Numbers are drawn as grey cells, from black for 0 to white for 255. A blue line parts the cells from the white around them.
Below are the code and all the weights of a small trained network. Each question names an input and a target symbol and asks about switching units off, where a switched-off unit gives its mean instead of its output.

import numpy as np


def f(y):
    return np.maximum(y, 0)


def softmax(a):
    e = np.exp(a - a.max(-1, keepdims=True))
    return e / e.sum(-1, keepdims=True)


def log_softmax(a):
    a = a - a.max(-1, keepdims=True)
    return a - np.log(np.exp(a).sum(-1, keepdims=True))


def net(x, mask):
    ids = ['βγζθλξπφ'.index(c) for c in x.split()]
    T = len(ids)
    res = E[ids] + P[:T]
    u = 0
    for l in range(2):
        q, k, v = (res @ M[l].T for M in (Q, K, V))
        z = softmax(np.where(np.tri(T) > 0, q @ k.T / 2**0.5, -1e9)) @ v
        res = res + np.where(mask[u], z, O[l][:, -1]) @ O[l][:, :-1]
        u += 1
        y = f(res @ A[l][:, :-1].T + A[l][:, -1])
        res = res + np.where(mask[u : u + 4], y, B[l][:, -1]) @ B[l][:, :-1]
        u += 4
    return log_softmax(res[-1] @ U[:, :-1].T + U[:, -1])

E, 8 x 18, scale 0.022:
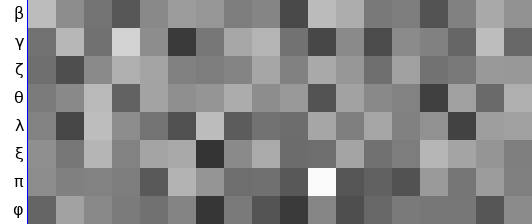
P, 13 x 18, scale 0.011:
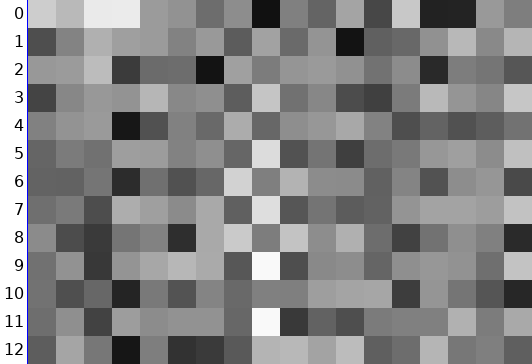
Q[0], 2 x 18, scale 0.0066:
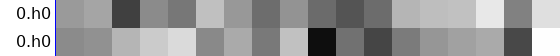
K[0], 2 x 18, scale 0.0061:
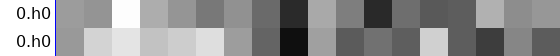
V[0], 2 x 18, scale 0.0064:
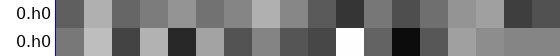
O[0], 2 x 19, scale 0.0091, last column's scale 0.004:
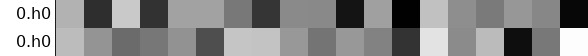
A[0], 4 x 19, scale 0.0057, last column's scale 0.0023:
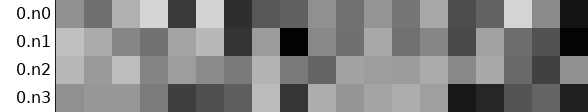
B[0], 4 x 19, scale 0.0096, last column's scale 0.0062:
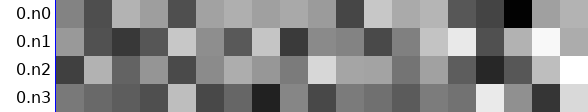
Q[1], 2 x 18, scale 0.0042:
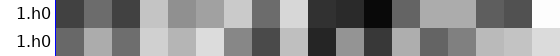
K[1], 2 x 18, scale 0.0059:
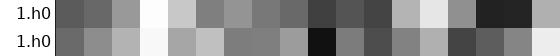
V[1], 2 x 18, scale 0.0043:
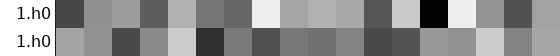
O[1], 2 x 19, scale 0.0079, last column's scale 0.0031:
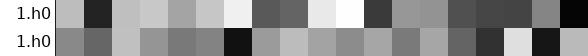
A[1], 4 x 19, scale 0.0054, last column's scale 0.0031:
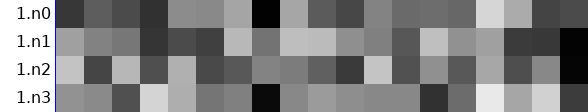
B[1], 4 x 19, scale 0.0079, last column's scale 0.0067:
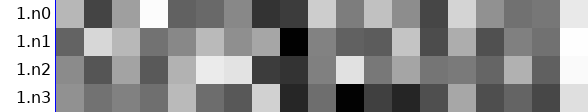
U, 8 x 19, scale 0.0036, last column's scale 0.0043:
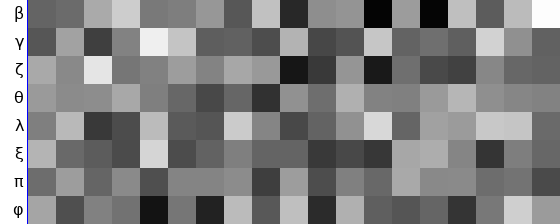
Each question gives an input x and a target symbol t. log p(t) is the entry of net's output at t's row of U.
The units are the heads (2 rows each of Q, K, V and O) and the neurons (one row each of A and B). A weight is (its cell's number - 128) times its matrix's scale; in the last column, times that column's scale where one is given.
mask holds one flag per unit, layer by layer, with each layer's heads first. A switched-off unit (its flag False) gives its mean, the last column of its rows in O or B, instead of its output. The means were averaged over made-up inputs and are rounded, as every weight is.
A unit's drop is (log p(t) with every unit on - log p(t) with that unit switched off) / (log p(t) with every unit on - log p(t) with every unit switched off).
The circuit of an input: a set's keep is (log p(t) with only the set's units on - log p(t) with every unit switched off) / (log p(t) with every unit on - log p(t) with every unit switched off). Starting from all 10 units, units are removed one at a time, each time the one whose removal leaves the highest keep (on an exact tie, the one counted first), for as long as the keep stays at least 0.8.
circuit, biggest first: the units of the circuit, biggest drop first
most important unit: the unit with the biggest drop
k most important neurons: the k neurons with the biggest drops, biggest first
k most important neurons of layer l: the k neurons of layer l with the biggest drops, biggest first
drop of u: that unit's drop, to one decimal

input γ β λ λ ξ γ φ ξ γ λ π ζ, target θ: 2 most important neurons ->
[1.n0 0.n0]
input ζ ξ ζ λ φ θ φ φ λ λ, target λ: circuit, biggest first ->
[0.n0 1.h0]
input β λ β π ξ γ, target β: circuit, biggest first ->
[1.h0 1.n1 1.n3]
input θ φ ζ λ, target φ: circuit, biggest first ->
[0.h0 0.n0]
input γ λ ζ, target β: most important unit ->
1.n1
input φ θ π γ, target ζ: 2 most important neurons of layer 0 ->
[0.n1 0.n3]
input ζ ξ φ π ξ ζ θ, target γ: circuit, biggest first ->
[0.n3 1.n2 1.n1]
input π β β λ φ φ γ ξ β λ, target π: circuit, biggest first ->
[0.h0 1.n1 0.n2]
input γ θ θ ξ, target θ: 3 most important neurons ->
[1.n0 0.n0 1.n2]
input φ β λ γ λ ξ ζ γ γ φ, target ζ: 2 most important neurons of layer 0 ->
[0.n1 0.n3]
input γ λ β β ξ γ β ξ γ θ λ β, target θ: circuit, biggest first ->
[1.n0 0.h0 1.h0 0.n0]
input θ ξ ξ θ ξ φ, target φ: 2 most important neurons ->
[0.n0 0.n3]
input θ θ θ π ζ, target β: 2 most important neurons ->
[0.n1 1.n1]
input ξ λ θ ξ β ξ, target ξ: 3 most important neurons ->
[0.n0 1.n3 0.n2]
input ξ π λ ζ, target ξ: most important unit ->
1.h0
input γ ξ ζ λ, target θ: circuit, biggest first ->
[1.h0 1.n0 0.h0 0.n0]
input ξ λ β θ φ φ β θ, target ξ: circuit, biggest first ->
[1.h0 0.n0 1.n3 0.n2]
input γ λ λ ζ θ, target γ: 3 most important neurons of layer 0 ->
[0.n1 0.n3 0.n2]
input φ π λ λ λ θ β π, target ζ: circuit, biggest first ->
[1.h0 0.h0 0.n1]
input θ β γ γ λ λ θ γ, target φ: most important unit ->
0.h0
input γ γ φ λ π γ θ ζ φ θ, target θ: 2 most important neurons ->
[1.n0 0.n0]
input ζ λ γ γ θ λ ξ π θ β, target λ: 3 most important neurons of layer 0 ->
[0.n0 0.n3 0.n2]
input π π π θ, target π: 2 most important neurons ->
[1.n1 0.n2]
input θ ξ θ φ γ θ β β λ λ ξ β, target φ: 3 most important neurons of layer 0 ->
[0.n0 0.n3 0.n1]
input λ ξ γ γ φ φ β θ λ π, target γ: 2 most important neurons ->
[0.n3 1.n3]
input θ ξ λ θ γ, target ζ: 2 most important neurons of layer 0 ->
[0.n3 0.n2]
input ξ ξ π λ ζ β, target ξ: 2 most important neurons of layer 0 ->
[0.n0 0.n2]
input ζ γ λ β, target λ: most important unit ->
0.n0
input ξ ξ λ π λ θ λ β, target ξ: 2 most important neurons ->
[1.n3 0.n0]
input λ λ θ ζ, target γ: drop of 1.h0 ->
0.4
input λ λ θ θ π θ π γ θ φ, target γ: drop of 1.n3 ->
0.1
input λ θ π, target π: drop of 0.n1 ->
0.0
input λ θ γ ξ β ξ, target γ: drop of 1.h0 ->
0.7
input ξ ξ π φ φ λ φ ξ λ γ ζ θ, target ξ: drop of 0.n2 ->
0.3
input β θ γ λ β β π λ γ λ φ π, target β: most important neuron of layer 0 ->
[0.n3]
